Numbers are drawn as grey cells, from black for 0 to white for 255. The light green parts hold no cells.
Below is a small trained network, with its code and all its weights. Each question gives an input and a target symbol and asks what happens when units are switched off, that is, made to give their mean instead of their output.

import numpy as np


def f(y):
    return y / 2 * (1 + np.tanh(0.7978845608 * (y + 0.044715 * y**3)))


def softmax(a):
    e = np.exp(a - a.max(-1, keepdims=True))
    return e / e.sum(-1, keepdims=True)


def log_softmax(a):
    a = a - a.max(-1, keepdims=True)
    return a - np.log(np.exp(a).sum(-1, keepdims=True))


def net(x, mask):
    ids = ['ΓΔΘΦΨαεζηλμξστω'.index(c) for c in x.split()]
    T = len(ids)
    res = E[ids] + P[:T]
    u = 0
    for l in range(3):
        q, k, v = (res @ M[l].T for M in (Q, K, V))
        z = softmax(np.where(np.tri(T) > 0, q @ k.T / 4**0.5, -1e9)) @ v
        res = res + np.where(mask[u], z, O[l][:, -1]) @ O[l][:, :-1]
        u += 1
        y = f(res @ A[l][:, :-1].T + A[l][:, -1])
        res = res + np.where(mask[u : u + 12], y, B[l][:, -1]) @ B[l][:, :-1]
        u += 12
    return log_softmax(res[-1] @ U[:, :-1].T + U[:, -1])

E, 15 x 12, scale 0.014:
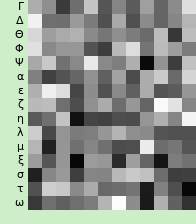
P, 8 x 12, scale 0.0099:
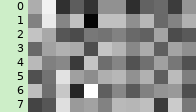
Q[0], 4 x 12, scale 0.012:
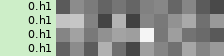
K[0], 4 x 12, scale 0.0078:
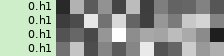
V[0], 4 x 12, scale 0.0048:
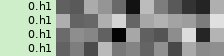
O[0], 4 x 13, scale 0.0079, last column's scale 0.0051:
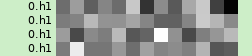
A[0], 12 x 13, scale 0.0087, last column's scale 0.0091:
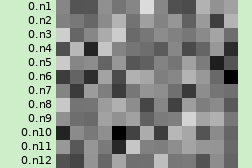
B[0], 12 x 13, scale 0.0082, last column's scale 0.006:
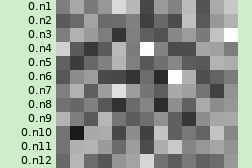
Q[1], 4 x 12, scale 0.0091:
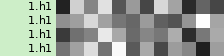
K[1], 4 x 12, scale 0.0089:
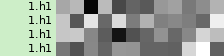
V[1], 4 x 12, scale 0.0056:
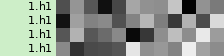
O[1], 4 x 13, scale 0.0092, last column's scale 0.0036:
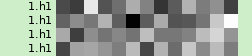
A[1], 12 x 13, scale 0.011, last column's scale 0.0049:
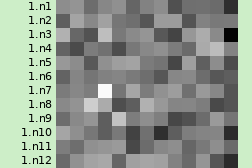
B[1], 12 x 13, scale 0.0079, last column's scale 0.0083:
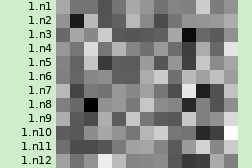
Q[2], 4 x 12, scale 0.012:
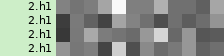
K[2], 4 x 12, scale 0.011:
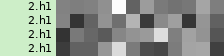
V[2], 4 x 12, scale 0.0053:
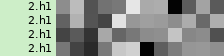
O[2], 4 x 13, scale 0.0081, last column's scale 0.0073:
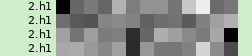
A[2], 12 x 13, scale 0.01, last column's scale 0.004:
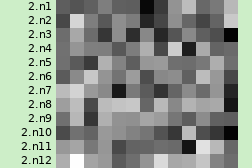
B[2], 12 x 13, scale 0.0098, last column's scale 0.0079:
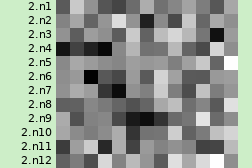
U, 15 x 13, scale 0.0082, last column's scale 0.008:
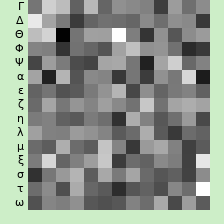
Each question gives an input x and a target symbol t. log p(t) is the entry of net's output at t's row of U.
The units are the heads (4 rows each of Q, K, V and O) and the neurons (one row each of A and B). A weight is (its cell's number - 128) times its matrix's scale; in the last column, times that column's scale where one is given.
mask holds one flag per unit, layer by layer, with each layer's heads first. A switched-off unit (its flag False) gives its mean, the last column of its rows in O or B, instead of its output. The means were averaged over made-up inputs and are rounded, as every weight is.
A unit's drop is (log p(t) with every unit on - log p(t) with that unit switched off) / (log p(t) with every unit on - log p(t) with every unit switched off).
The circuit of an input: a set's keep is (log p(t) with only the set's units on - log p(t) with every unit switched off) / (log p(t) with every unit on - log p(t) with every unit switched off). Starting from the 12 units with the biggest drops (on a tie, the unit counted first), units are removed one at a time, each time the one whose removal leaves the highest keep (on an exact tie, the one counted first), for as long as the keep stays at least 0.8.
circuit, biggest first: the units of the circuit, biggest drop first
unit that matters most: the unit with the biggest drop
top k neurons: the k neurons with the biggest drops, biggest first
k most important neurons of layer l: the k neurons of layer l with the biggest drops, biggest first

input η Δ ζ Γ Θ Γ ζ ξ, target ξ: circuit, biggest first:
0.h1; 2.n2; 0.n7
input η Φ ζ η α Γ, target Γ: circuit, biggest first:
2.h1; 2.n11; 1.n10
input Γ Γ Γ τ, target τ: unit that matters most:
1.n8
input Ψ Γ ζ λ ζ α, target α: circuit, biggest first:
0.n10; 1.n4
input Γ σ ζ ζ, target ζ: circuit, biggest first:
2.n12; 0.h1; 1.h1
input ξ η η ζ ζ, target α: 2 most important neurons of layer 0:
0.n12; 0.n3
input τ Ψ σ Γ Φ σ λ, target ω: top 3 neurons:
2.n1; 2.n10; 0.n12
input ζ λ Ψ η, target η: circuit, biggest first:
2.n6; 1.n4
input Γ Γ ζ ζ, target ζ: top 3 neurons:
2.n12; 1.n10; 0.n5
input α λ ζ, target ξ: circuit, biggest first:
1.h1; 2.n2
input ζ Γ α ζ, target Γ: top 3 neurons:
2.n11; 0.n9; 1.n10
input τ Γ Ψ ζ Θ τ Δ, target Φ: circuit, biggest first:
1.h1; 1.n10
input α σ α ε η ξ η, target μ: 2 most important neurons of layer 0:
0.n3; 0.n7
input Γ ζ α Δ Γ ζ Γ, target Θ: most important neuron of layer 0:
0.n9
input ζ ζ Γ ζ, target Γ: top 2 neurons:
2.n11; 0.n3
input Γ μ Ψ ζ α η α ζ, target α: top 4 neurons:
1.n7; 1.n2; 0.n11; 0.n9
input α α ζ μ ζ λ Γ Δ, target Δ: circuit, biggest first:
2.h1; 2.n7; 0.n3
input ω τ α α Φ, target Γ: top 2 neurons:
0.n5; 1.n7
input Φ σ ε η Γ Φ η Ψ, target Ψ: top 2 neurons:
1.n10; 1.n5
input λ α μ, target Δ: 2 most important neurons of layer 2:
2.n7; 2.n1
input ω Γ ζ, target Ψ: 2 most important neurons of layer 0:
0.n2; 0.n1
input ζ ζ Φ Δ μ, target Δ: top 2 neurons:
2.n7; 1.n6
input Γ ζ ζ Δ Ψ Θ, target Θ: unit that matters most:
1.n7
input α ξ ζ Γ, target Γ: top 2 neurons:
1.n10; 2.n11
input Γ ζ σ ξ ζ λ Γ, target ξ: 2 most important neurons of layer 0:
0.n3; 0.n9
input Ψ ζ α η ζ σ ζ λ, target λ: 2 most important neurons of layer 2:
2.n10; 2.n5
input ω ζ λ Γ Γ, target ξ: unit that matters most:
1.h1
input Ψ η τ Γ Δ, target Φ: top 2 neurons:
1.n10; 2.n3
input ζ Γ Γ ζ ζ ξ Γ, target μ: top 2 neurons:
2.n3; 0.n3
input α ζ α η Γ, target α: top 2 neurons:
1.n10; 1.n4
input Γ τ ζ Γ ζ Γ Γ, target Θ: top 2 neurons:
1.n10; 2.n8
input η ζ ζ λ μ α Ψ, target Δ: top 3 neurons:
1.n10; 2.n7; 0.n8
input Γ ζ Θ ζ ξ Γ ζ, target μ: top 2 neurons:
2.n3; 0.n3
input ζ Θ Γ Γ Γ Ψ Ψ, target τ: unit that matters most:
1.n10
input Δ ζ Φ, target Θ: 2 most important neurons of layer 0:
0.n5; 0.n3
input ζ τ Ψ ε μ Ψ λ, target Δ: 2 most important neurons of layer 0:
0.n5; 0.n7
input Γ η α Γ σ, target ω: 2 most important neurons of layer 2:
2.n10; 2.n1
